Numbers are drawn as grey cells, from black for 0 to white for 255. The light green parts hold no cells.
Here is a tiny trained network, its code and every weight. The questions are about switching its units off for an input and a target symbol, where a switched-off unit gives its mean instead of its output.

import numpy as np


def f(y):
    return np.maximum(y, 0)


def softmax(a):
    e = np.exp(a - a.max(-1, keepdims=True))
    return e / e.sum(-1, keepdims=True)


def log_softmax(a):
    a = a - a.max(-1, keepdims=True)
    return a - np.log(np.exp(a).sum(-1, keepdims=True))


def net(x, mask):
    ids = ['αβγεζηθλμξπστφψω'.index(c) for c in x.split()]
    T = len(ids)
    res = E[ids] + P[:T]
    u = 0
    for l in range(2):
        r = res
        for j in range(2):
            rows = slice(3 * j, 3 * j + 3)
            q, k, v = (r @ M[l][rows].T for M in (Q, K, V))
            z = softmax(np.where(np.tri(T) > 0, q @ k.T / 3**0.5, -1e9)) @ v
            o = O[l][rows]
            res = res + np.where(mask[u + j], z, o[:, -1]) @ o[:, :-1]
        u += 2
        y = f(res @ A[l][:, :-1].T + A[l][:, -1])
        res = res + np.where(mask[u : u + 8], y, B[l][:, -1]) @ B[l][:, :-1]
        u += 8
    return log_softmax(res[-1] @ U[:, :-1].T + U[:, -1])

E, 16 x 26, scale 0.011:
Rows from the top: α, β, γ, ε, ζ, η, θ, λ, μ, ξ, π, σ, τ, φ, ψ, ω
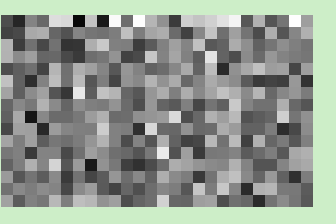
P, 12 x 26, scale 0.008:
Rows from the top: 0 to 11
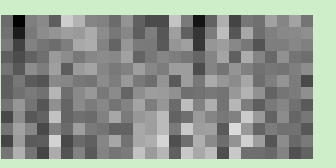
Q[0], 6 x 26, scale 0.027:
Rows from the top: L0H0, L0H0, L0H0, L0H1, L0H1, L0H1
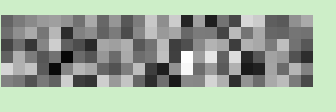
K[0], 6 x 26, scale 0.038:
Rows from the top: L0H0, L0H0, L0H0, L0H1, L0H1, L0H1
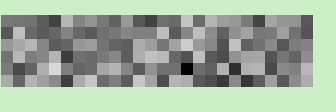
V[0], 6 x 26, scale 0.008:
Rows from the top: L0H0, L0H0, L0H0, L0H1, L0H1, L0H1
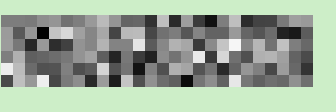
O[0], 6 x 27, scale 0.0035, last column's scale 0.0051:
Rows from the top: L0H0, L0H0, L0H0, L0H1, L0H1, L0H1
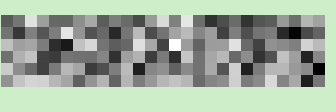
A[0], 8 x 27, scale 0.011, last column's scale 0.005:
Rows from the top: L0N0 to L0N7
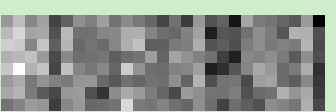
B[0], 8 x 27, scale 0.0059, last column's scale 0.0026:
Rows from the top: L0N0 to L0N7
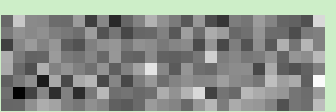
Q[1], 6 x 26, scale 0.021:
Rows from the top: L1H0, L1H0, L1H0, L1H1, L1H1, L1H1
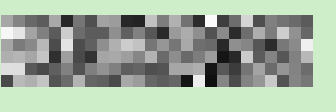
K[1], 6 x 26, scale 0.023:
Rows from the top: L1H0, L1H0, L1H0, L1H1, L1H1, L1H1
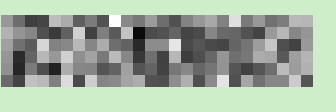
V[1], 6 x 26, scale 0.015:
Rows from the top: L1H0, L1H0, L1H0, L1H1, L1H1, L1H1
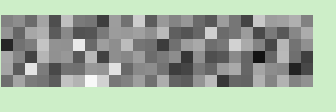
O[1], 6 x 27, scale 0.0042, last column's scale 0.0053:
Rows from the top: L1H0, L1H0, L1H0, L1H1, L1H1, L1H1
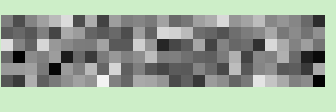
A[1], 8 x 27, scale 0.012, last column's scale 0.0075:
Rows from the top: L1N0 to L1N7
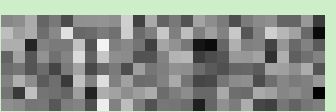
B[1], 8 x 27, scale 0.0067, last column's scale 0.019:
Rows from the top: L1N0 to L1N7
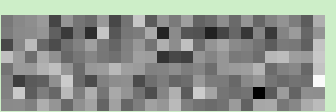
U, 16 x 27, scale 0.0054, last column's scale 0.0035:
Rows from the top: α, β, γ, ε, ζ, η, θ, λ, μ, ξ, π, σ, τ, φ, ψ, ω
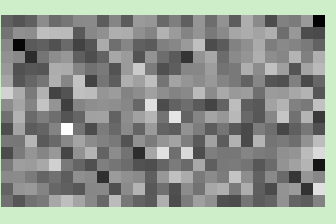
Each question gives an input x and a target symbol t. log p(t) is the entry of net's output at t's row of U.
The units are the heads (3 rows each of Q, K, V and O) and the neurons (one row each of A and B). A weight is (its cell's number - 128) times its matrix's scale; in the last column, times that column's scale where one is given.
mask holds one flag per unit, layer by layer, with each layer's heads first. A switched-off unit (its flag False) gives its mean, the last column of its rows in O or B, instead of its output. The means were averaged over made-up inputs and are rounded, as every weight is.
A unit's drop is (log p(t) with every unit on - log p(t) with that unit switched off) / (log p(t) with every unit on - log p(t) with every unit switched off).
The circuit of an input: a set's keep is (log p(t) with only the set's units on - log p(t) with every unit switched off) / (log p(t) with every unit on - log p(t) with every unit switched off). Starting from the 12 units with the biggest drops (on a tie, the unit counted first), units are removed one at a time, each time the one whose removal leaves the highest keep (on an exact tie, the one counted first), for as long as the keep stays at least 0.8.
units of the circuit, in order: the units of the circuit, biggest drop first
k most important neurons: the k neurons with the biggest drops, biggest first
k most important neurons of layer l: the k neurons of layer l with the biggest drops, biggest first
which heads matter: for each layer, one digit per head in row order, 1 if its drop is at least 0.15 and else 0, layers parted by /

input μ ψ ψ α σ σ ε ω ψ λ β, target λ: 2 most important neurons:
(L1N1 L1N5)
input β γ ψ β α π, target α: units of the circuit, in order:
(L0H1)
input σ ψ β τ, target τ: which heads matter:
00 / 01
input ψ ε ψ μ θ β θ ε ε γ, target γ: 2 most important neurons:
(L1N5 L1N2)
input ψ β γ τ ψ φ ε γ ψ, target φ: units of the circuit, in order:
(L0H1 L1H1 L0H0)
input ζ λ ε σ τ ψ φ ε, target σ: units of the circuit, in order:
(L0H1 L1H1 L1H0)
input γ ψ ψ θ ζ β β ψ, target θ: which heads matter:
01 / 11
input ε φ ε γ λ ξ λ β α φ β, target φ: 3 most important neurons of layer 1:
(L1N5 L1N3 L1N4)
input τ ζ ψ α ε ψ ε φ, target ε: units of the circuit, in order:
(L0H0 L0H1)
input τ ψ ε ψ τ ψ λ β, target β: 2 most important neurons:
(L1N4 L0N7)
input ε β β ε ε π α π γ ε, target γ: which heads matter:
01 / 10
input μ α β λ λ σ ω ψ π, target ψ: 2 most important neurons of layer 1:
(L1N5 L1N7)
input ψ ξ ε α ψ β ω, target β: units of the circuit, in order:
(L0H1 L1H0)
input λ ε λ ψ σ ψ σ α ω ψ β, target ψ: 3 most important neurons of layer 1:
(L1N5 L1N7 L1N1)
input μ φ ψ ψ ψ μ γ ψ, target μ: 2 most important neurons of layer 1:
(L1N6 L1N5)
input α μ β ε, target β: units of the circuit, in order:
(L1H0)
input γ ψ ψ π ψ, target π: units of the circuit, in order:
(L0H1 L1H1 L0H0)
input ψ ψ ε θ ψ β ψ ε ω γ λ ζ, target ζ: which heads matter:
00 / 11
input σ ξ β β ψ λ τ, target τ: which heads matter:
00 / 01
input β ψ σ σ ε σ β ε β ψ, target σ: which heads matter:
01 / 11
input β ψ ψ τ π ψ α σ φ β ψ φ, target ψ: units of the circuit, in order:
(L0H1)
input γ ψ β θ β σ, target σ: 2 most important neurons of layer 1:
(L1N2 L1N4)
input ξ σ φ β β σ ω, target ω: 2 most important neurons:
(L1N6 L1N5)
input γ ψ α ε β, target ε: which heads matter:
11 / 10
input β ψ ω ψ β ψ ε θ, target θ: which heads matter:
10 / 01
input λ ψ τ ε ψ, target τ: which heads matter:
01 / 11
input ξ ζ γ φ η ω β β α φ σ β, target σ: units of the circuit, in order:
(L0H0)
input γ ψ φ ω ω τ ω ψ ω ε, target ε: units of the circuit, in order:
(L1N3 L1H0 L0N3 L1N5)
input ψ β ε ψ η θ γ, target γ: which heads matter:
10 / 01
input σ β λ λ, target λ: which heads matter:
00 / 01
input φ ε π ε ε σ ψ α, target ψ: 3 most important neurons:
(L1N5 L1N7 L1N1)
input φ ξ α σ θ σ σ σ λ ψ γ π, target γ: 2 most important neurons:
(L0N6 L1N1)
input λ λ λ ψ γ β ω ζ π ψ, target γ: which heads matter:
01 / 11
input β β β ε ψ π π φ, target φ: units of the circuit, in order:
(L1H1)
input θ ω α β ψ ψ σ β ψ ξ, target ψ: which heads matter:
01 / 10
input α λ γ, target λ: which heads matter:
11 / 10
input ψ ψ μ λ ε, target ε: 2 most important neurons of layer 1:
(L1N3 L1N5)
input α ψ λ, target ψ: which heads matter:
01 / 10
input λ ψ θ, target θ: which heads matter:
00 / 01
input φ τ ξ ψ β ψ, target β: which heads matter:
01 / 10
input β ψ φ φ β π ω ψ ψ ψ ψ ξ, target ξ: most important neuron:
(L1N5)
